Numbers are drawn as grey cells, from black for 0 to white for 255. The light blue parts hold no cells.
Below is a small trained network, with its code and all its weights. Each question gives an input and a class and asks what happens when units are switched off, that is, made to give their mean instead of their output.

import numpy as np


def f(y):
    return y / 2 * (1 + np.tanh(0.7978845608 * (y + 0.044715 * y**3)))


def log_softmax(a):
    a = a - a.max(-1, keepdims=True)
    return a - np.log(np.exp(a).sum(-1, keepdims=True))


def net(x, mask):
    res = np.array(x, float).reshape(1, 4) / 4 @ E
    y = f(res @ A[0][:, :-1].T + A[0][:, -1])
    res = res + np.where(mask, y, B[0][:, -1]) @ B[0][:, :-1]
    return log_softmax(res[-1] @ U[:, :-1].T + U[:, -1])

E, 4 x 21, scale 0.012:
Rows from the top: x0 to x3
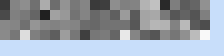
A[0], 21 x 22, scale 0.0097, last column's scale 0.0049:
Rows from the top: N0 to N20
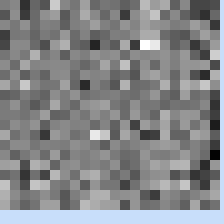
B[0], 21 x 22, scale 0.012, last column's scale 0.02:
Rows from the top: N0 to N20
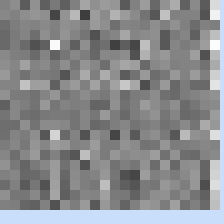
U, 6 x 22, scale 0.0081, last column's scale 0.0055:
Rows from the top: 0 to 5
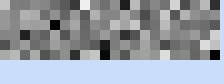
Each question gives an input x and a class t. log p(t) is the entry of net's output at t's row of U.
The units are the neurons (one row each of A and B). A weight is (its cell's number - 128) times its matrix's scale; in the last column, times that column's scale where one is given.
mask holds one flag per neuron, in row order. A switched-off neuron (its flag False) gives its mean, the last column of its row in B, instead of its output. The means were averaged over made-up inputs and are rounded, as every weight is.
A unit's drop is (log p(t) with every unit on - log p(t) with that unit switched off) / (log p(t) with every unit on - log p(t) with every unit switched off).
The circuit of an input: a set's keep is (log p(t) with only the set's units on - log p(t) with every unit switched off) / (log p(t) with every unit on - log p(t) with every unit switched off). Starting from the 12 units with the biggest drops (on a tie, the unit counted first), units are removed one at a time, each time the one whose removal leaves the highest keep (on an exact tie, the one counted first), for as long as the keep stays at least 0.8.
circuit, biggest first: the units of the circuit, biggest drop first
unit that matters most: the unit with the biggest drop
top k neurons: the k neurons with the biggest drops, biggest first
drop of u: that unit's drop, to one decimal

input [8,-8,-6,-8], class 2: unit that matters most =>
N1
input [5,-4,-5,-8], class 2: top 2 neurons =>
[N1; N4]
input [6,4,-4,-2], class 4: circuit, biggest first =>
[N3; N18]
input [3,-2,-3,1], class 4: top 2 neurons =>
[N1; N8]
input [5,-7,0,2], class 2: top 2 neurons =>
[N4; N13]
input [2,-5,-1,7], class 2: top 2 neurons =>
[N4; N8]
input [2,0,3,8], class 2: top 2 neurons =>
[N8; N13]
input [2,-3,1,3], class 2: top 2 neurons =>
[N4; N13]
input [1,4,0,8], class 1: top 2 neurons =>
[N8; N6]
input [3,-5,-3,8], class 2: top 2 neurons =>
[N4; N8]
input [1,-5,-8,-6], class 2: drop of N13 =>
0.2
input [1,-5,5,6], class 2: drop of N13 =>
0.1
